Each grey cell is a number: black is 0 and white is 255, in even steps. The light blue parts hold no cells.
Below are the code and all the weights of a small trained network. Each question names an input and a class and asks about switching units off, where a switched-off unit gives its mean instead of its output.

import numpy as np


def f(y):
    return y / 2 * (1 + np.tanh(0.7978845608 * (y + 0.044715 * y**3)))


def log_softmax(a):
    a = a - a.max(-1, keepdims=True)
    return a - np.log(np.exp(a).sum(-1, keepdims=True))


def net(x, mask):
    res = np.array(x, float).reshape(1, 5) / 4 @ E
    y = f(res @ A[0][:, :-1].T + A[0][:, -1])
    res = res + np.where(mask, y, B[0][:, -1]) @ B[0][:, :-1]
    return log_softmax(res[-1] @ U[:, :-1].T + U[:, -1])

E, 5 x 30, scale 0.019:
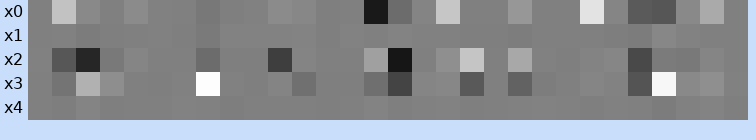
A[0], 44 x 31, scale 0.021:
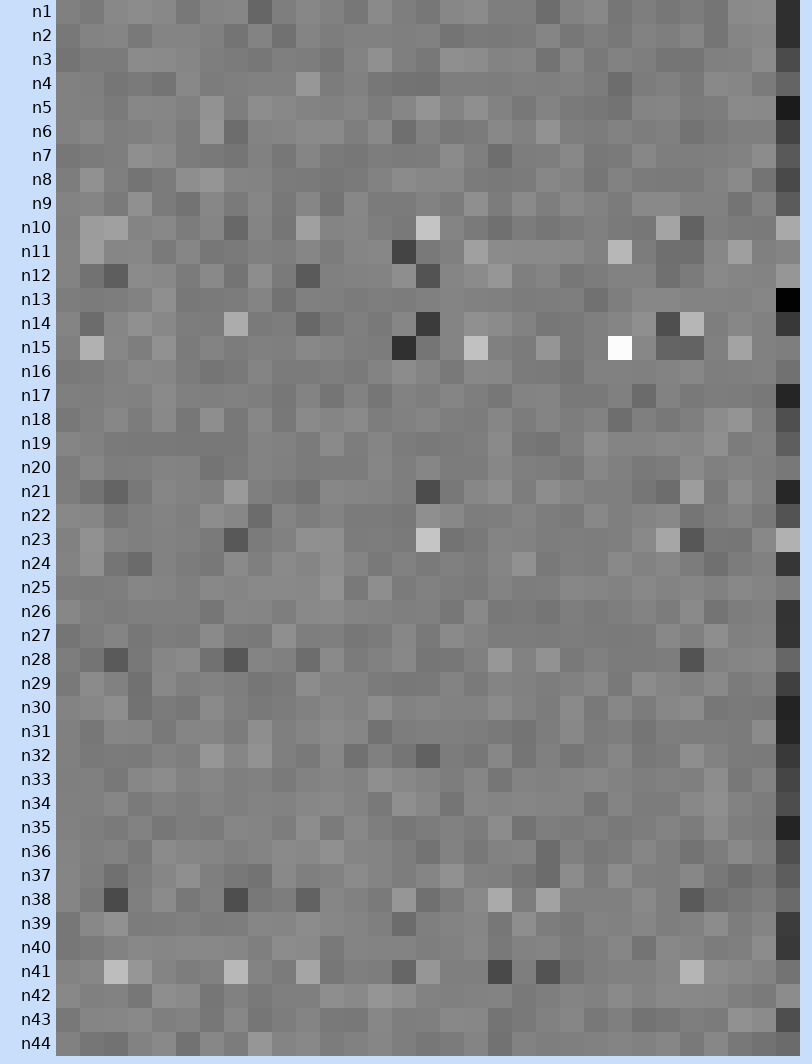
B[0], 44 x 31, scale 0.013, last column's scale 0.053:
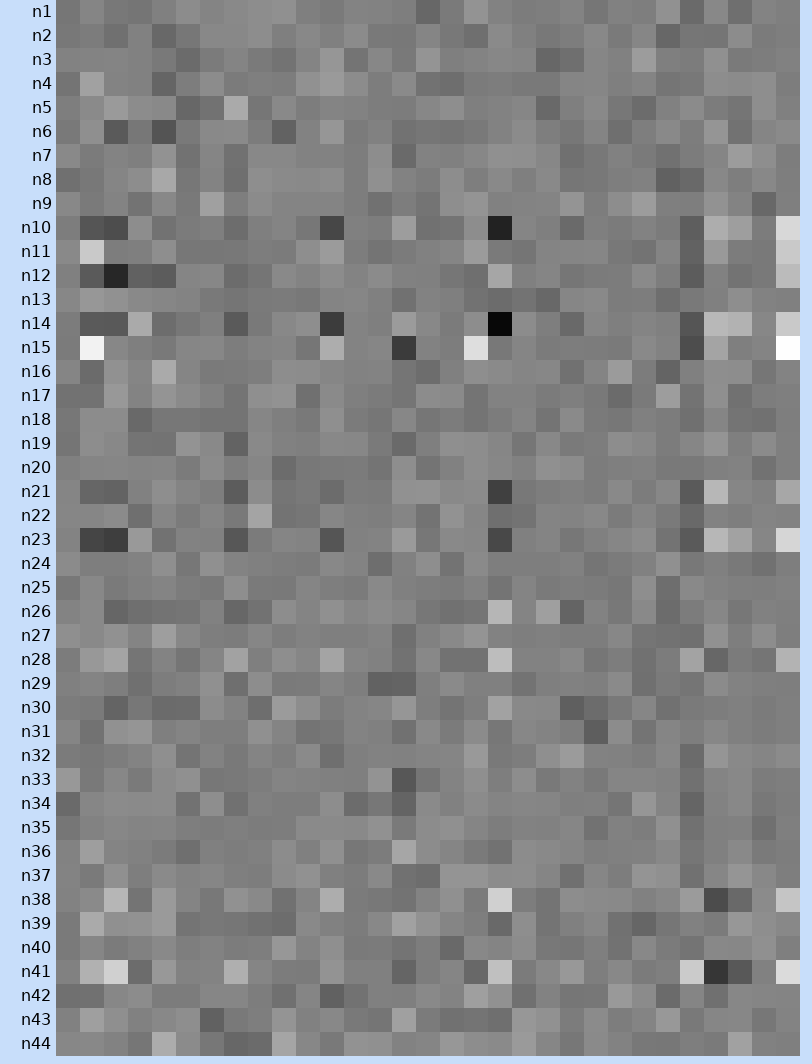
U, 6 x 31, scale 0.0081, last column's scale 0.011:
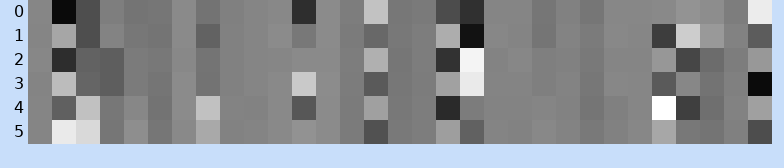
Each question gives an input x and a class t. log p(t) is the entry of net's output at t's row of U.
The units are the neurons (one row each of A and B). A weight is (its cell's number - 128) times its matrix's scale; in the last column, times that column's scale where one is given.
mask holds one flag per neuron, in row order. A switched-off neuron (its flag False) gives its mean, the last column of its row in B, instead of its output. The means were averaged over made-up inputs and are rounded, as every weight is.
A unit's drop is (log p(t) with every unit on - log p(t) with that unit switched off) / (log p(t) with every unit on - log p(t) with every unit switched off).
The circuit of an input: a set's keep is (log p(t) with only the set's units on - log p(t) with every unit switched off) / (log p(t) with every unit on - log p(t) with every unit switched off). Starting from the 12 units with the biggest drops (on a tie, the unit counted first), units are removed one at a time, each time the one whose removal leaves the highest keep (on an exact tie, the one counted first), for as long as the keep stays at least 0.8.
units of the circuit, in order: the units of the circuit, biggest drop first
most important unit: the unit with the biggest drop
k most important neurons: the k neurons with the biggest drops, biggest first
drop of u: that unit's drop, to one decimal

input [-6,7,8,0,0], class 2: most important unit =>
n38
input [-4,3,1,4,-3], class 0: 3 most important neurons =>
n15, n14, n38
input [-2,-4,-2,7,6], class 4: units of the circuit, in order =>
n15, n41
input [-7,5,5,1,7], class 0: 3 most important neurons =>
n15, n41, n14
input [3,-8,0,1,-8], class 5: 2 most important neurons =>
n23, n10
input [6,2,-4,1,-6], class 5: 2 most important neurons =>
n41, n14
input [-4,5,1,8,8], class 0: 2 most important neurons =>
n14, n15
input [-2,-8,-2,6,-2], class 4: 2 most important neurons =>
n15, n41
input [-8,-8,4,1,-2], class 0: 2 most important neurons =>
n15, n41
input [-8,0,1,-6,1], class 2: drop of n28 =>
0.1
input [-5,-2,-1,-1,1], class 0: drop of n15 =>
0.8
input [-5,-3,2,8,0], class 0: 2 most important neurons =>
n14, n15
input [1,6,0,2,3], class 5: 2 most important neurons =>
n23, n10
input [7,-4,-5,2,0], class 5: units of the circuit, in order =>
n41
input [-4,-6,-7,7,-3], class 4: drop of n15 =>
0.3
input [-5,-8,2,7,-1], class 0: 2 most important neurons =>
n15, n14
